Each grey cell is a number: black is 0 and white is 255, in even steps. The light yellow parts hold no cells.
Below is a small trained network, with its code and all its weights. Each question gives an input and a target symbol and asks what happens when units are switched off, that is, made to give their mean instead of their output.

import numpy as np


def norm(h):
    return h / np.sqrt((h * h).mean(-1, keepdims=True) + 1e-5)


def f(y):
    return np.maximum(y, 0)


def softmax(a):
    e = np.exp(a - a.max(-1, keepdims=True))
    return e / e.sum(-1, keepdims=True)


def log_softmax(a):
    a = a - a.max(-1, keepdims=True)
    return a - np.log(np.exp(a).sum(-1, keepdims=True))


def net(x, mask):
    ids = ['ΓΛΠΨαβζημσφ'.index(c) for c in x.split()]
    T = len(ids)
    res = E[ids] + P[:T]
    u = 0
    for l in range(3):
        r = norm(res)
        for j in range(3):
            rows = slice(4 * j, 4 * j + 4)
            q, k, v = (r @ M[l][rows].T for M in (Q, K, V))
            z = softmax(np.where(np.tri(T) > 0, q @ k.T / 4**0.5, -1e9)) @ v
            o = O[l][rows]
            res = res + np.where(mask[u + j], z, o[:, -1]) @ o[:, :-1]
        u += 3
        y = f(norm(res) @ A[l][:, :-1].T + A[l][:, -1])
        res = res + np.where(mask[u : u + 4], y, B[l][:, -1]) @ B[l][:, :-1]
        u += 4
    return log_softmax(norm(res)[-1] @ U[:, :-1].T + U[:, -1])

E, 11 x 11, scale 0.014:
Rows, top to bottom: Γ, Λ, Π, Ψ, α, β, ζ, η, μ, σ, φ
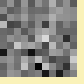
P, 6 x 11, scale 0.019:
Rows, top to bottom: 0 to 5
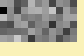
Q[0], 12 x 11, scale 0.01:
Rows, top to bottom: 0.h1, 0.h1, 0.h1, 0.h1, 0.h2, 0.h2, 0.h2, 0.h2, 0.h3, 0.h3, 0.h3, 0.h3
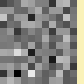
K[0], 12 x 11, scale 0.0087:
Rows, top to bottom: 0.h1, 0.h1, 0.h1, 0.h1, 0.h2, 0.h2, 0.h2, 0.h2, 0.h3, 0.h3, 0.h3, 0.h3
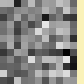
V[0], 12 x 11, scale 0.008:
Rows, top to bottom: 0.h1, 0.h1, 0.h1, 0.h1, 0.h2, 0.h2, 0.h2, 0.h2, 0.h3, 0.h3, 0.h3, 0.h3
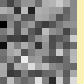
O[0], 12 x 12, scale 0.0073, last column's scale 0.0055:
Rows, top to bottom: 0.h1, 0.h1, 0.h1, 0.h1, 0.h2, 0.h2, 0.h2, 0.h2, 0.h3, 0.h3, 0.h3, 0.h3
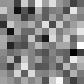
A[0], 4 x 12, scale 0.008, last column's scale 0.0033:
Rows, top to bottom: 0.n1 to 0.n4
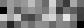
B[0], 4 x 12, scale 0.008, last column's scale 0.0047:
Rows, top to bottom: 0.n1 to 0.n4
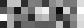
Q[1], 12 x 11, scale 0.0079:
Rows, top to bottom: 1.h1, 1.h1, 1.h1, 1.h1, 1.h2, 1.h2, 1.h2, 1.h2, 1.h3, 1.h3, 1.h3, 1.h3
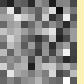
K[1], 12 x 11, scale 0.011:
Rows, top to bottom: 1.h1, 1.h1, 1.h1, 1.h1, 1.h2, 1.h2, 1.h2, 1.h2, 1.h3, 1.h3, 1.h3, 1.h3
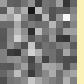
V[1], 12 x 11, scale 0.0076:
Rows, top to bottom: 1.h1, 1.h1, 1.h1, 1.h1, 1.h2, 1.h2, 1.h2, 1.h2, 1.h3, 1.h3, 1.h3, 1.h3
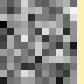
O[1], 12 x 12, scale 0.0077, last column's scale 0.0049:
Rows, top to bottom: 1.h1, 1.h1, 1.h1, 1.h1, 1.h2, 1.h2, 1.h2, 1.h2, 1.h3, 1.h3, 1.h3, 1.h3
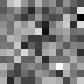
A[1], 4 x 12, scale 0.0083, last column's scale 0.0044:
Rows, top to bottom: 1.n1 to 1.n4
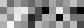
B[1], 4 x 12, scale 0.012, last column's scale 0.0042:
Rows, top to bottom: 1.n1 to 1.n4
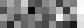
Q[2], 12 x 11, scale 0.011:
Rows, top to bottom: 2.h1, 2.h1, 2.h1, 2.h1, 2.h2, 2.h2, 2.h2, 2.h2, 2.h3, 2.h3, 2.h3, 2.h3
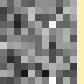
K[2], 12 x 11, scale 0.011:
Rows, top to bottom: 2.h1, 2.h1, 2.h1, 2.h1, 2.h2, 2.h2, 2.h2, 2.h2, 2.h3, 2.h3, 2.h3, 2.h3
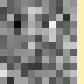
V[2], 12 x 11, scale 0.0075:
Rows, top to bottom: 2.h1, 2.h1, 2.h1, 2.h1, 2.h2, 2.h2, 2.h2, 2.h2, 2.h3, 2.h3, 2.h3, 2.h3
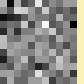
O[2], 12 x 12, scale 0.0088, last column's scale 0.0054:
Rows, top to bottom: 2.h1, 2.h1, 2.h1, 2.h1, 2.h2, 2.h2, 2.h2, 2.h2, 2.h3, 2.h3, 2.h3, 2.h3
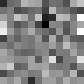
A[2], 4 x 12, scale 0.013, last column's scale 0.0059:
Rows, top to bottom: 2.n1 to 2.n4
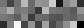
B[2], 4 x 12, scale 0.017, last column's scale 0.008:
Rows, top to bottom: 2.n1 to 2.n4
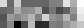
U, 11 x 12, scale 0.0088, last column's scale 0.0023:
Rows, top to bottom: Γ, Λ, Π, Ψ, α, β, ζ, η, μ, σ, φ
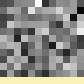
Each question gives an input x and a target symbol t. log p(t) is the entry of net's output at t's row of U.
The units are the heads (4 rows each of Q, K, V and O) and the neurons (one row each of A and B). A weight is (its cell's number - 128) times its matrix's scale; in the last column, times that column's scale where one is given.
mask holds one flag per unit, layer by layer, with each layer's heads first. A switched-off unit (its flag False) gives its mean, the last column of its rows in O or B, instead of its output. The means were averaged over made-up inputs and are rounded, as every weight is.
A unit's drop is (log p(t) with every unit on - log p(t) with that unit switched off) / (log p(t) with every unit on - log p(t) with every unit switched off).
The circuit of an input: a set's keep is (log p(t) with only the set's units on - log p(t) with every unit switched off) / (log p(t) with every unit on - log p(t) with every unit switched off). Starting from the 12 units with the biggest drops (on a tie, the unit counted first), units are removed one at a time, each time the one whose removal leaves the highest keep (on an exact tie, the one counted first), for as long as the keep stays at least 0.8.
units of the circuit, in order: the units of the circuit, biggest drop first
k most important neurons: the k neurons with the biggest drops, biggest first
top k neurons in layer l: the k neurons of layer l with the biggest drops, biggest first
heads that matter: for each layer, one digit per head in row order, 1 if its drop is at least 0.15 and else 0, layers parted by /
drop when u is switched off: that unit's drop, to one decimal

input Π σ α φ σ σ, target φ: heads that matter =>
100 / 000 / 000
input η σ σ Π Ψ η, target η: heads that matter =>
001 / 000 / 000
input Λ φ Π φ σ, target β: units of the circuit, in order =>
(0.h1, 1.h3)
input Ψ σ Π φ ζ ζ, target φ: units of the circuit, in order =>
(0.h1, 2.n4)
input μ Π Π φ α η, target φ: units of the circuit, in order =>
(0.h1, 2.n4)
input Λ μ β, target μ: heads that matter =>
001 / 000 / 000
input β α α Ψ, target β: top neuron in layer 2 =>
(2.n1)
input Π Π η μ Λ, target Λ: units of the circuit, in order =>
(0.h3, 1.h1)
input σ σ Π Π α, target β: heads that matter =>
110 / 000 / 000
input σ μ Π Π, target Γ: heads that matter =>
000 / 010 / 000
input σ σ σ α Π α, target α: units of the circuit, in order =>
(1.n3, 0.n3, 2.n1, 2.h1)
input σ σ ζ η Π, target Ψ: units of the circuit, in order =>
(0.h2, 0.h3)
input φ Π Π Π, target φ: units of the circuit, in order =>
(0.h1, 2.n4)
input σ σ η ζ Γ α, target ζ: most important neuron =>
(1.n3)
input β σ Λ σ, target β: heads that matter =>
101 / 000 / 000
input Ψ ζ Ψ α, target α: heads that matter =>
000 / 100 / 000
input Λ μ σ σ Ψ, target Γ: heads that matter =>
000 / 000 / 100
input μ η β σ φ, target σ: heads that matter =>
100 / 000 / 000
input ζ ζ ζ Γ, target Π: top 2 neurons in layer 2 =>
(2.n3, 2.n1)
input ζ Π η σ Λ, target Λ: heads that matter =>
001 / 000 / 000
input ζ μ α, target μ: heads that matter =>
001 / 000 / 000
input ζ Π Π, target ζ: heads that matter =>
000 / 000 / 000
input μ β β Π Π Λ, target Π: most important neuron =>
(1.n4)
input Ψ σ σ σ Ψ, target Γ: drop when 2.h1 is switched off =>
0.2
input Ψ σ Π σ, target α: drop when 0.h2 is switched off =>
0.1
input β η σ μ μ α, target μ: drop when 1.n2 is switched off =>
0.2
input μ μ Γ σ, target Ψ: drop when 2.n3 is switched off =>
0.1
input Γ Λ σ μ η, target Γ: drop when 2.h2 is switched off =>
0.0
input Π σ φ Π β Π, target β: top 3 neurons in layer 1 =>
(1.n3, 1.n1, 1.n4)
